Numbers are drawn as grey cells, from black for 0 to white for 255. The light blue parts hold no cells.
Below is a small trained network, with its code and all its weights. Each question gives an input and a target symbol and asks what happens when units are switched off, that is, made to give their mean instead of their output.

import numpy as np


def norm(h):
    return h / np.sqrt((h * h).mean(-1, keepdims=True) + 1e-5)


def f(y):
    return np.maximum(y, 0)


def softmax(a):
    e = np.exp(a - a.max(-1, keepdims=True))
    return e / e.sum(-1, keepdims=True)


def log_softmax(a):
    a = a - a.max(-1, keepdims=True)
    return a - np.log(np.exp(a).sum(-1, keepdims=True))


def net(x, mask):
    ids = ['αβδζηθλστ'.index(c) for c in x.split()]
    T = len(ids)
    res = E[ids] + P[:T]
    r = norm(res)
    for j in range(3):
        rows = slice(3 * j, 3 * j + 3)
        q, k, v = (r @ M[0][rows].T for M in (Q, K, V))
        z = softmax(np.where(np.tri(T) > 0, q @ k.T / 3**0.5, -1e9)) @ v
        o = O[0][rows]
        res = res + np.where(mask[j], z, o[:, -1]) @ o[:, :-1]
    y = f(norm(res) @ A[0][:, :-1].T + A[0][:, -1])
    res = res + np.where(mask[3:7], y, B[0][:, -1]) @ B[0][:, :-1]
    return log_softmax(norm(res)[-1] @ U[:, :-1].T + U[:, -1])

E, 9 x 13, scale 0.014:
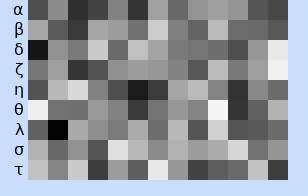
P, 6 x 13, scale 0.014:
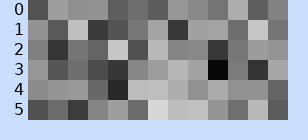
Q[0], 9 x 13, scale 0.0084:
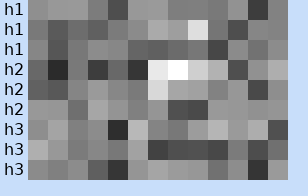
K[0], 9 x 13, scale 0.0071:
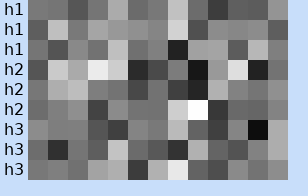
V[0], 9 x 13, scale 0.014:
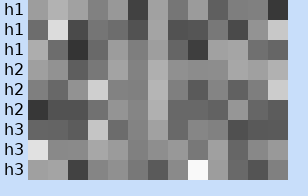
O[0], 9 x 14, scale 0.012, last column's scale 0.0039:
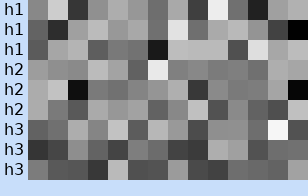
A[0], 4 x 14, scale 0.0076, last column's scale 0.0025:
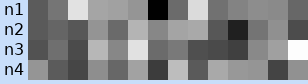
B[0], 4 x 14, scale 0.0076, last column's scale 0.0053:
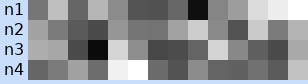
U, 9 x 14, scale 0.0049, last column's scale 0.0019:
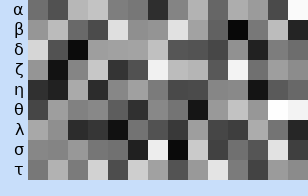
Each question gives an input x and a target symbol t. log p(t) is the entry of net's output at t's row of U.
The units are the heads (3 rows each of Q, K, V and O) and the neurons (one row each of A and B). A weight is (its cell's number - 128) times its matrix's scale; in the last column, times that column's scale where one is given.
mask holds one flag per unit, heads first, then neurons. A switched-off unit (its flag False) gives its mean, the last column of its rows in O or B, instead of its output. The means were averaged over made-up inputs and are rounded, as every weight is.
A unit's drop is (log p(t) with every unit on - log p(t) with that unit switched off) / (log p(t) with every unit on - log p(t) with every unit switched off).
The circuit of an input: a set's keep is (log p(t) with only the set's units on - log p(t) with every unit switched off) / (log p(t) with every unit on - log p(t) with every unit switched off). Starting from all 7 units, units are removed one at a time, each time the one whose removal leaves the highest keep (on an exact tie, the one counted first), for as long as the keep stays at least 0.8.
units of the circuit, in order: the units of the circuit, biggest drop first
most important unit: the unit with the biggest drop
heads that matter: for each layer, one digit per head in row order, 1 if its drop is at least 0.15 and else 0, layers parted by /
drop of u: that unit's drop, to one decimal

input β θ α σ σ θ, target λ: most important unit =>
h1
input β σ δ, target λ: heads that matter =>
111
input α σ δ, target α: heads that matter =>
010
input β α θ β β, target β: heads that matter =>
110
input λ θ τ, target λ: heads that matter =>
110
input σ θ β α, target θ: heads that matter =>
101
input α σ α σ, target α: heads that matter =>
010
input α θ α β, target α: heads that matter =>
010
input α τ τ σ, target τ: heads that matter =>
101
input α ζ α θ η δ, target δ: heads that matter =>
100
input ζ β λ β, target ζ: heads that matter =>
100
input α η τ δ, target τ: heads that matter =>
101
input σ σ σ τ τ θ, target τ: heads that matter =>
001
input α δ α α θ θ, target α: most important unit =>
h2
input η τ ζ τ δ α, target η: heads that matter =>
110
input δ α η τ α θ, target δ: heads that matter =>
110
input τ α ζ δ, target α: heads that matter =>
100
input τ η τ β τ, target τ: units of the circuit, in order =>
[h1, h3]
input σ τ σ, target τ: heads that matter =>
001
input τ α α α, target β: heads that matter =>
100
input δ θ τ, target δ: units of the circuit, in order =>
[h2, h1]
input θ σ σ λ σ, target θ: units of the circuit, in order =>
[h2]
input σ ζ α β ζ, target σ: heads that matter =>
010
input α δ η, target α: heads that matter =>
010
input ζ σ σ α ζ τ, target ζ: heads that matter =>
110
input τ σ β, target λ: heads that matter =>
001
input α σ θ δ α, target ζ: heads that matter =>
101
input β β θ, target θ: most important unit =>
h3
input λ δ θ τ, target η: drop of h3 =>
0.8
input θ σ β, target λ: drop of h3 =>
0.8
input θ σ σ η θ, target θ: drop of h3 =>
-0.1
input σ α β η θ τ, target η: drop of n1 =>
0.1
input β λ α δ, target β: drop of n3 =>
0.1
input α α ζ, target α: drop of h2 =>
0.6
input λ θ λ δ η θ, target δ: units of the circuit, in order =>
[h1]
